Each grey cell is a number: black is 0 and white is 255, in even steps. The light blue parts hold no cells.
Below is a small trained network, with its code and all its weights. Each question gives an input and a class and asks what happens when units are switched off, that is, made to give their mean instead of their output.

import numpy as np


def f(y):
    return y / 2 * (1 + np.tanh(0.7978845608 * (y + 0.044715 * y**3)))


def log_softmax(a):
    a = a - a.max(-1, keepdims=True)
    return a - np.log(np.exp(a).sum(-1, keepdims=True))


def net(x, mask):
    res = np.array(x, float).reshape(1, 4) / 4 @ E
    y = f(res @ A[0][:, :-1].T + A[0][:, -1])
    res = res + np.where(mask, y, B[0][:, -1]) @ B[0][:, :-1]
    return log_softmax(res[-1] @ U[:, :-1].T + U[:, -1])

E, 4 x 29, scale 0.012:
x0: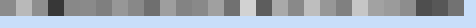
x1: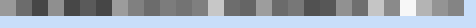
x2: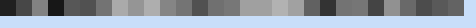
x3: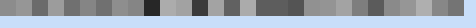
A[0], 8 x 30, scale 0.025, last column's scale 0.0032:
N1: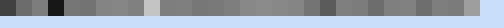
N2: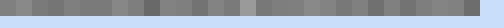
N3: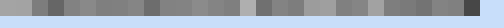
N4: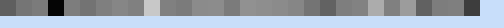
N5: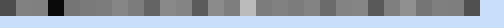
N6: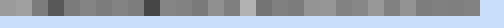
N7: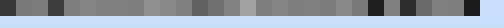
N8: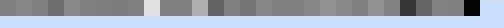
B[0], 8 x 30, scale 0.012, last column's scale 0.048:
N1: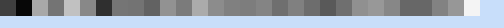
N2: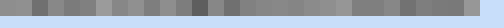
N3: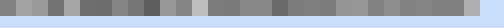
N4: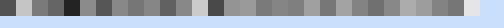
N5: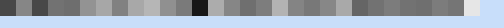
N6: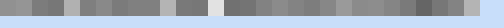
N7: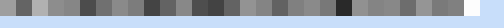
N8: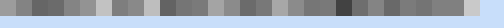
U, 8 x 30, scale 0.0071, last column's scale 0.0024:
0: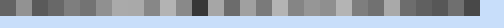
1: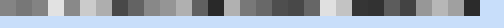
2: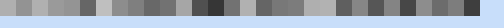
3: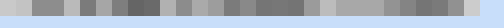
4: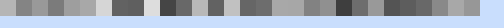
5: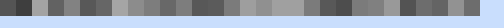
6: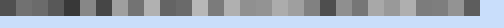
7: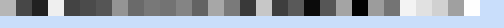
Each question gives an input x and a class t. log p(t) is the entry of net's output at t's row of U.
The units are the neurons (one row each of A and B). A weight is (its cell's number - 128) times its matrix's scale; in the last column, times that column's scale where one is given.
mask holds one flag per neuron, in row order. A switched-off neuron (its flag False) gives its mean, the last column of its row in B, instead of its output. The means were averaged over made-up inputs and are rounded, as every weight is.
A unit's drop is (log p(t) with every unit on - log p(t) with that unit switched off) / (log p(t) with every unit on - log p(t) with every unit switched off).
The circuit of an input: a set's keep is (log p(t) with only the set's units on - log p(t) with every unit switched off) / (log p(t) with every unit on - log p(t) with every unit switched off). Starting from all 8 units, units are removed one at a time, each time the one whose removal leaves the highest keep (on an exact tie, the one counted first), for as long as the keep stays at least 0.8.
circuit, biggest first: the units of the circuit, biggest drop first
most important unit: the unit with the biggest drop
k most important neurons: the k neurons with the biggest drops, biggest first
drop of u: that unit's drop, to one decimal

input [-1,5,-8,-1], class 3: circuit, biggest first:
N5, N1
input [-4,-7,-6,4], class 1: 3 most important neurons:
N7, N6, N8
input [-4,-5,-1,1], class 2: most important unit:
N1
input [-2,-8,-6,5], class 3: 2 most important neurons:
N7, N5
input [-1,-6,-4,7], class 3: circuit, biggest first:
N5, N7
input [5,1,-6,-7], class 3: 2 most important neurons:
N3, N5
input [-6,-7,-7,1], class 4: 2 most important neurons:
N7, N5
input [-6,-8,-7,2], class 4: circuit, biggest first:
N7, N5
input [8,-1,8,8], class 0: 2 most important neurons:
N5, N6
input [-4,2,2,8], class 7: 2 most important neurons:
N5, N6
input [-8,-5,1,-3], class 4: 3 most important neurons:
N8, N1, N5
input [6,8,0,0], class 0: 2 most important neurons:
N6, N1
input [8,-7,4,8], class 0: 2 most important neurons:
N5, N6
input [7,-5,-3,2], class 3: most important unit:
N3
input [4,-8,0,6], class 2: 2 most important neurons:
N7, N1
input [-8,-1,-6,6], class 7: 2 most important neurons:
N7, N5
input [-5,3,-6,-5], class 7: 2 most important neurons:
N8, N4
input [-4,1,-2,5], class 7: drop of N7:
0.4
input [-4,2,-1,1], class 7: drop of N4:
0.2
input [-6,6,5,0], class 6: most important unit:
N7
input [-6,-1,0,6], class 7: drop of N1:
0.2
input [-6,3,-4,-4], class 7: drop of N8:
0.1
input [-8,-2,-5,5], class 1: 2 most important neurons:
N7, N1
